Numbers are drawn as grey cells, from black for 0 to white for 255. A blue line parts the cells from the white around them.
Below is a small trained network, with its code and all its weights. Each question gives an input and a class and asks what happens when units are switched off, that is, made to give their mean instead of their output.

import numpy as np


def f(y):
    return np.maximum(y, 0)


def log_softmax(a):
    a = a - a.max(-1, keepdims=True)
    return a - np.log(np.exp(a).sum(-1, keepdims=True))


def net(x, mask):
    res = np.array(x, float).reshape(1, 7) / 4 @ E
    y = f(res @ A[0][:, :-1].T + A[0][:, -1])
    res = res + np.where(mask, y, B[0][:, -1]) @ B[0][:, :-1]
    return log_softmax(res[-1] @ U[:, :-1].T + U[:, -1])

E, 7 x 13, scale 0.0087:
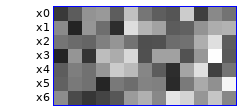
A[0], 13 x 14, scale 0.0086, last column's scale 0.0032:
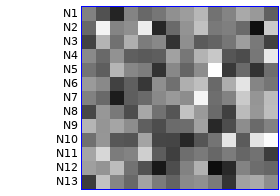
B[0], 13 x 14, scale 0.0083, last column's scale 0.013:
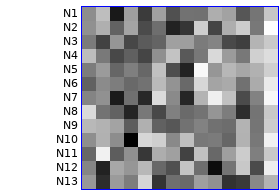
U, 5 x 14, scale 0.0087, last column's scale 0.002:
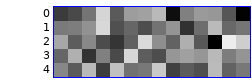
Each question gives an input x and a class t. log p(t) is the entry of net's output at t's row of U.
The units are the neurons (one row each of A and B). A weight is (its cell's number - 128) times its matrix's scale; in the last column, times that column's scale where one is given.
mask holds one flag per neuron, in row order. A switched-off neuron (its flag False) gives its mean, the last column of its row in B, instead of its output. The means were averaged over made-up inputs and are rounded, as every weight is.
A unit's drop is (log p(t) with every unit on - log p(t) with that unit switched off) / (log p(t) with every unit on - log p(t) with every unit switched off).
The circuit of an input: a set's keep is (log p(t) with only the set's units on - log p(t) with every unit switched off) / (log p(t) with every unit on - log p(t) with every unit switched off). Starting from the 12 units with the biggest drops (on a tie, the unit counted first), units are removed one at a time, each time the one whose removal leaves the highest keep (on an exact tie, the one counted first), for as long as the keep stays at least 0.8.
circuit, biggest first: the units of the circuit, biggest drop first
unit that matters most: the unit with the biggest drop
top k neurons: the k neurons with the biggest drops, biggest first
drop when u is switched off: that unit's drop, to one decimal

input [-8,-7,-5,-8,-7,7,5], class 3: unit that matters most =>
N4
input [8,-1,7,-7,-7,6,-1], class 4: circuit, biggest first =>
N7, N12
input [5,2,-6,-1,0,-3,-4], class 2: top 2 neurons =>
N2, N11
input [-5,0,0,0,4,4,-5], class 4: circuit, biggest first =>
N7, N10
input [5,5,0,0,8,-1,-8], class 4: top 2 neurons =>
N7, N4
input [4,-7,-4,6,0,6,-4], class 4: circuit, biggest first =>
N7, N13
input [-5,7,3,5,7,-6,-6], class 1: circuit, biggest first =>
N7, N4
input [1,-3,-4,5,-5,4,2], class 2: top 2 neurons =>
N8, N13
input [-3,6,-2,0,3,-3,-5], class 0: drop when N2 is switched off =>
0.2
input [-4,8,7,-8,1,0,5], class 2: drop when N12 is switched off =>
0.1
